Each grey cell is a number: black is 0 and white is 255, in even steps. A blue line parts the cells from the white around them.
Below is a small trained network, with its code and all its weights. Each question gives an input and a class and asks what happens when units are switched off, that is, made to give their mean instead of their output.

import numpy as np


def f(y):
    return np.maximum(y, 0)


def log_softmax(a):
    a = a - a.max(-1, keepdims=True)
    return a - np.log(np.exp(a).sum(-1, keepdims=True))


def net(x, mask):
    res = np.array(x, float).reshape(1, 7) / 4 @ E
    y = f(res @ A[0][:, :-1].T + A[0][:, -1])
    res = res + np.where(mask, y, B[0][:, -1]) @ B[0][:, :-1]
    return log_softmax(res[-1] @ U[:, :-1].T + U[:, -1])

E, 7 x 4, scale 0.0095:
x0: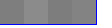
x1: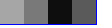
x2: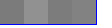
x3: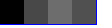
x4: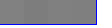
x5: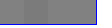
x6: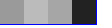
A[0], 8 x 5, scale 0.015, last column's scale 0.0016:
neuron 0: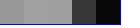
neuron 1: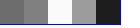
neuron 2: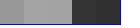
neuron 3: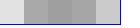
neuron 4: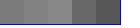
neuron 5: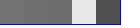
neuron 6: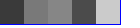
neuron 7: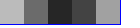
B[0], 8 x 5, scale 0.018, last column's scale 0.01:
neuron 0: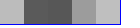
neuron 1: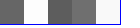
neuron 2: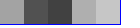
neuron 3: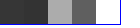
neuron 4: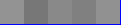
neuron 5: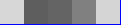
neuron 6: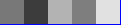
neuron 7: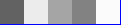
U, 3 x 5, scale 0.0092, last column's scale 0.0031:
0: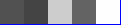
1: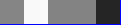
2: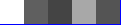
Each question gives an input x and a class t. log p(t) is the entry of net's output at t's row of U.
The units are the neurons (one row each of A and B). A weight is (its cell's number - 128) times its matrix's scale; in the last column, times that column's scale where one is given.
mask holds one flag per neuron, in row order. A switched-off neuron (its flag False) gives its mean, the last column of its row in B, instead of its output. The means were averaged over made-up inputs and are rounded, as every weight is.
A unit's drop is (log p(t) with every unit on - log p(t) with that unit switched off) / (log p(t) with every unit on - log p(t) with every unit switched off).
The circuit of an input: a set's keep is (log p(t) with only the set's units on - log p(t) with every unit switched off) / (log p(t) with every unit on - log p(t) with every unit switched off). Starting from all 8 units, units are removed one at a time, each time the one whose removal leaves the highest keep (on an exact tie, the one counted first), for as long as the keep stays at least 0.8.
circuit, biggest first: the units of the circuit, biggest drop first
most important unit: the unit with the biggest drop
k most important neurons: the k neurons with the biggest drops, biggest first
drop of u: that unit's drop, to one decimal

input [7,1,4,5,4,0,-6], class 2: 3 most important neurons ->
neuron 3; neuron 5; neuron 7
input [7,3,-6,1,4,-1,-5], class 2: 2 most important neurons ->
neuron 1; neuron 3
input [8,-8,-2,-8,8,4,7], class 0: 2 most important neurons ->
neuron 3; neuron 7
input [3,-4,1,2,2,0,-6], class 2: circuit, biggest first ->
neuron 5
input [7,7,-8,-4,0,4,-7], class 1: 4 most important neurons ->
neuron 7; neuron 2; neuron 0; neuron 6
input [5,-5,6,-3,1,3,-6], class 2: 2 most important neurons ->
neuron 5; neuron 7
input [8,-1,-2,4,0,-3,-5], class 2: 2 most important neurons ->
neuron 3; neuron 5
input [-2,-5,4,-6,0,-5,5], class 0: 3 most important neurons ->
neuron 3; neuron 7; neuron 5
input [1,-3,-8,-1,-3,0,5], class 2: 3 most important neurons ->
neuron 7; neuron 2; neuron 0
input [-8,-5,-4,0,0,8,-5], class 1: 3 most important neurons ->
neuron 1; neuron 2; neuron 0
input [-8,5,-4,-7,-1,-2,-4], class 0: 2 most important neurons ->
neuron 3; neuron 1
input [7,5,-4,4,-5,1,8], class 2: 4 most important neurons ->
neuron 2; neuron 0; neuron 1; neuron 3
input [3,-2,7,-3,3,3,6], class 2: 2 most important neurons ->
neuron 2; neuron 0
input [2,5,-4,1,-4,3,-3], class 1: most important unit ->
neuron 7
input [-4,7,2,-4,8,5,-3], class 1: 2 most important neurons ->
neuron 7; neuron 6
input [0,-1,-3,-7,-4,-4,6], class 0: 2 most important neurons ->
neuron 3; neuron 5
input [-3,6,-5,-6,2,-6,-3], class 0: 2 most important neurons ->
neuron 3; neuron 1
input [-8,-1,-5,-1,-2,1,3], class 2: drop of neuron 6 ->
0.2
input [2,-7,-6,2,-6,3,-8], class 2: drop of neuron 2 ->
-0.1
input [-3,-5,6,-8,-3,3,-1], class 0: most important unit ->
neuron 3
